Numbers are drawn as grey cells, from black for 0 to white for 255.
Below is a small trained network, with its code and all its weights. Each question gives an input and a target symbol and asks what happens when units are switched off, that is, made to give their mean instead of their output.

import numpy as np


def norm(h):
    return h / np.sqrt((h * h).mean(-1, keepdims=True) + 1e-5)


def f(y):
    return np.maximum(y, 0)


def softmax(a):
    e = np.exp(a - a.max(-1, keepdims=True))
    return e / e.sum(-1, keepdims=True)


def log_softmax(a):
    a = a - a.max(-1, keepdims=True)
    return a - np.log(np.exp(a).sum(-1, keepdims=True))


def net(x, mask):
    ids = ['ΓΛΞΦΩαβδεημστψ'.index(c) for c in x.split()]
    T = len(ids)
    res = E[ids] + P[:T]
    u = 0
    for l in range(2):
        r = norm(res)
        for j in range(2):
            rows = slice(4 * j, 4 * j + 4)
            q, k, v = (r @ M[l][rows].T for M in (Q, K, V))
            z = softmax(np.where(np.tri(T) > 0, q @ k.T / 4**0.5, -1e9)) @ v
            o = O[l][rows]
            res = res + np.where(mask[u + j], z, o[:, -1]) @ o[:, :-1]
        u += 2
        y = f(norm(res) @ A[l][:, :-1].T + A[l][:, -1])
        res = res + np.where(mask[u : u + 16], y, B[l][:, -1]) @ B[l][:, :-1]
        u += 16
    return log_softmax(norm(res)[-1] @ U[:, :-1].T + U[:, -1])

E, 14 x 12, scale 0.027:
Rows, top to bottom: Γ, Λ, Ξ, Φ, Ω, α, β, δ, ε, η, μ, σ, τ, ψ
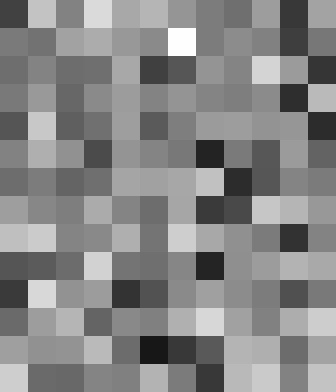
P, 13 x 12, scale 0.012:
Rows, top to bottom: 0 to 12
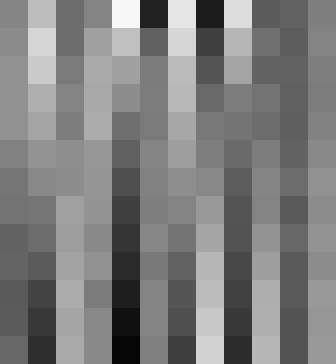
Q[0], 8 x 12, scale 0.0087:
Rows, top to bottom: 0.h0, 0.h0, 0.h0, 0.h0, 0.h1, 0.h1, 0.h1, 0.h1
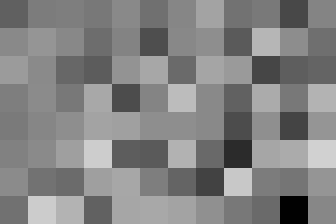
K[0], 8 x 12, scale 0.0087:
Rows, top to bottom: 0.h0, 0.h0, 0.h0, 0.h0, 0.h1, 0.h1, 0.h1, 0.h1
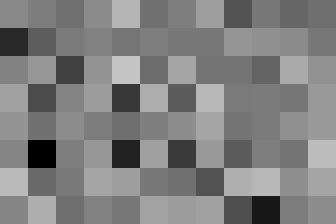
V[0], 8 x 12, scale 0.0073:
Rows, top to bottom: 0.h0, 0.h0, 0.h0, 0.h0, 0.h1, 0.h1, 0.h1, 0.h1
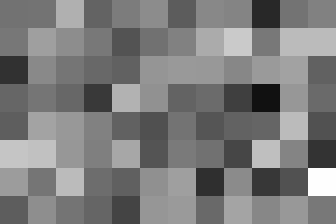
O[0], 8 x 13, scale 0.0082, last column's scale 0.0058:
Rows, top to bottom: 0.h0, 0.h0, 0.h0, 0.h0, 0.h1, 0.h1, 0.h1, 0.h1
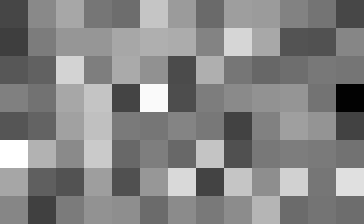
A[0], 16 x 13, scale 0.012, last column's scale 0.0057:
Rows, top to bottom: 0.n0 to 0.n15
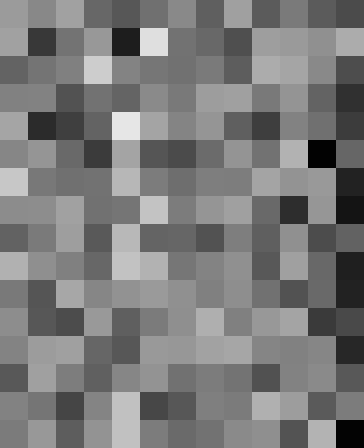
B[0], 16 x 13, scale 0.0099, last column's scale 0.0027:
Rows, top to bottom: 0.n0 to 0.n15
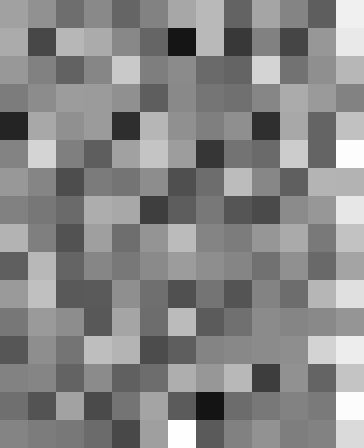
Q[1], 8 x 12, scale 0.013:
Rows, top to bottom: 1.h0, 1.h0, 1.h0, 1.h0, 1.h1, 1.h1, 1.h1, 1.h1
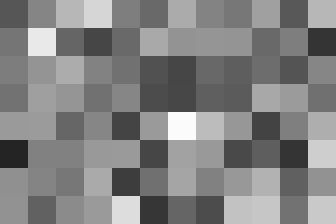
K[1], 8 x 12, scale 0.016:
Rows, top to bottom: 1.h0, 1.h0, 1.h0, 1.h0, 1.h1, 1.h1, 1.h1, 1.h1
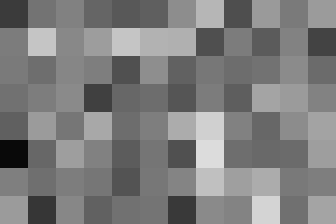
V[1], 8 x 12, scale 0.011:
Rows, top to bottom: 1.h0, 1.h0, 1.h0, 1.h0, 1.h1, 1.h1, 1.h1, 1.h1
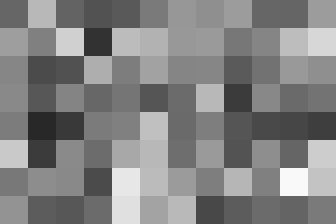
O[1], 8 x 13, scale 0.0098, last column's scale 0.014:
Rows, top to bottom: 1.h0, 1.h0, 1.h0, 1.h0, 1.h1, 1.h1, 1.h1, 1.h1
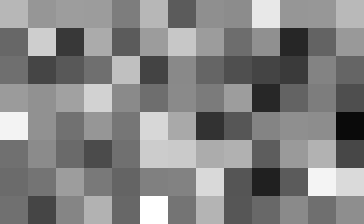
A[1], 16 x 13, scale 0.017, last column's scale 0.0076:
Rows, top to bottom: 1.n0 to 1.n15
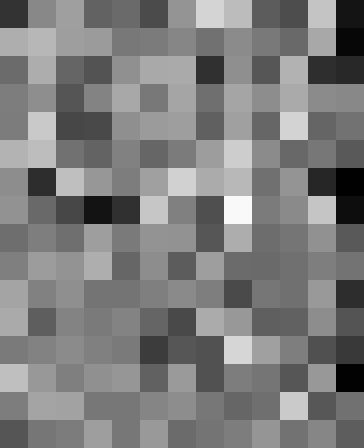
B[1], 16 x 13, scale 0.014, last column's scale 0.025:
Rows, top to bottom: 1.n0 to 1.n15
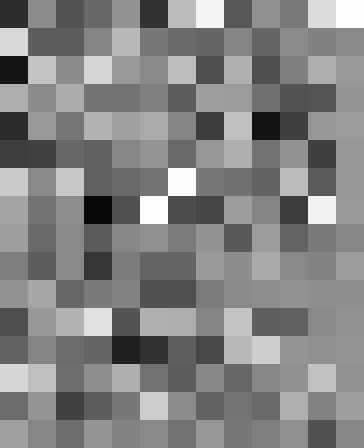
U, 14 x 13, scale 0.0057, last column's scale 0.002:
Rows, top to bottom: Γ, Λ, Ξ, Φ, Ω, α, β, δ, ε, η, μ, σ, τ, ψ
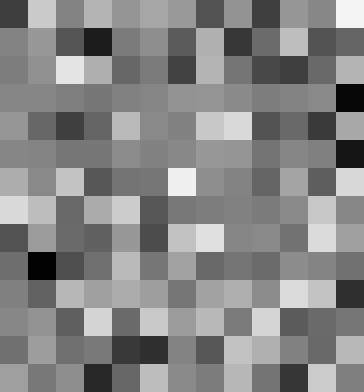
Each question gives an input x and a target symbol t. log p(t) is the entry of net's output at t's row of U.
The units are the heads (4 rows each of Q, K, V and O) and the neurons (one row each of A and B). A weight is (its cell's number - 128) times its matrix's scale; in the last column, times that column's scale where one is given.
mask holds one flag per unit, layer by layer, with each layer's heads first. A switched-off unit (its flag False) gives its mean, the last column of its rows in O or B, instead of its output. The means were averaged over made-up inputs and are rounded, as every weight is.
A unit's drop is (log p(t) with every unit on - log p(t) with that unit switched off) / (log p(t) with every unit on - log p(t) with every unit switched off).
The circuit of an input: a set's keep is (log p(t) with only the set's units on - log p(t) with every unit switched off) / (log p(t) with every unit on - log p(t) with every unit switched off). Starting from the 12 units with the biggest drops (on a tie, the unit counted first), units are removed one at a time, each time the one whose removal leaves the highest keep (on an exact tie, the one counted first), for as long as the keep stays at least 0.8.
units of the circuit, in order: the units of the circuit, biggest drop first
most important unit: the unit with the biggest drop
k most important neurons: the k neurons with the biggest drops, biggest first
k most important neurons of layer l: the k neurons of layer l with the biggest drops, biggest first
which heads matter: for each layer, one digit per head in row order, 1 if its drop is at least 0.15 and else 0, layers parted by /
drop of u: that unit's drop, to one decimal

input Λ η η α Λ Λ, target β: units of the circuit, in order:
[1.h1 1.n6]
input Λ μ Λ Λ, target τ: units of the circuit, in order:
[1.h1 1.n12]
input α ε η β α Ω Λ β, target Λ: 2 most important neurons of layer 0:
[0.n4 0.n1]
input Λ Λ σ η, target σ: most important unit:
1.n0
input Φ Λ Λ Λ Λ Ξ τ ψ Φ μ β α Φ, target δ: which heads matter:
10 / 01
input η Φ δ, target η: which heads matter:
01 / 11
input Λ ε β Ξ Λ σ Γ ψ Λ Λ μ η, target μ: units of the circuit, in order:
[1.h0 1.n0]
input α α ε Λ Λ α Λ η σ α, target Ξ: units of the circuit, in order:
[0.h0 0.n1 1.n0]
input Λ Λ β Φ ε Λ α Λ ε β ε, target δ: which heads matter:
00 / 01
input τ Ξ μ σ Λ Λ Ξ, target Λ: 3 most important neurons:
[0.n5 0.n14 1.n0]
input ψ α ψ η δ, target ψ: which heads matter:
10 / 01
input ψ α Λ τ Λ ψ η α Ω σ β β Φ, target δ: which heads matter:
00 / 01
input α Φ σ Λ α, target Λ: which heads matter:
11 / 00
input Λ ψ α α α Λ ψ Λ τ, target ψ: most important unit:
0.n1
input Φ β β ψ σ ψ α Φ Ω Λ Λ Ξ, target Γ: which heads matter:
00 / 11
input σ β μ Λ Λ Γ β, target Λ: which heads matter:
10 / 01
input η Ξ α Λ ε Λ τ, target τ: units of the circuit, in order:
[1.h1 1.n0]
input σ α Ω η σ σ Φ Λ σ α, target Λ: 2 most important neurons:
[0.n1 0.n5]
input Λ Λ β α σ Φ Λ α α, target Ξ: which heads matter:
11 / 10
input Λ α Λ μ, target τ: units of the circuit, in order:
[1.h1 1.n12]
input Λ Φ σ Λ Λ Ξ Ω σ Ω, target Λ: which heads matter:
01 / 01
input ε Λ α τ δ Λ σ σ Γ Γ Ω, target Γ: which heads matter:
00 / 00
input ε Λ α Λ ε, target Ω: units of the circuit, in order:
[1.h1 1.n5 1.n0 0.h1]
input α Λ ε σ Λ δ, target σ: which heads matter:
10 / 01
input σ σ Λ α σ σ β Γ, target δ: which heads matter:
00 / 01
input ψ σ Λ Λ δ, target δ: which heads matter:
01 / 10
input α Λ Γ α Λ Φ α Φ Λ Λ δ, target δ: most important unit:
1.h0
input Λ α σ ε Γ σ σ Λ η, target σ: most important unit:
0.h0
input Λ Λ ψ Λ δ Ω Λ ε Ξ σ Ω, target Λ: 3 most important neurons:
[0.n5 1.n0 0.n14]
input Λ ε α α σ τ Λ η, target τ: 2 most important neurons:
[1.n0 1.n12]
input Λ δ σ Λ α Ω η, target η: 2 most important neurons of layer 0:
[0.n1 0.n2]
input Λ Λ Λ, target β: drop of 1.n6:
0.2
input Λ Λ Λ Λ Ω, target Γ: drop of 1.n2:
0.1
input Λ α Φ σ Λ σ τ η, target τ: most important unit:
0.h0
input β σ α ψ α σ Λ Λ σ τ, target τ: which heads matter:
00 / 01
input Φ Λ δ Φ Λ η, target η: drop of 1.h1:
0.2
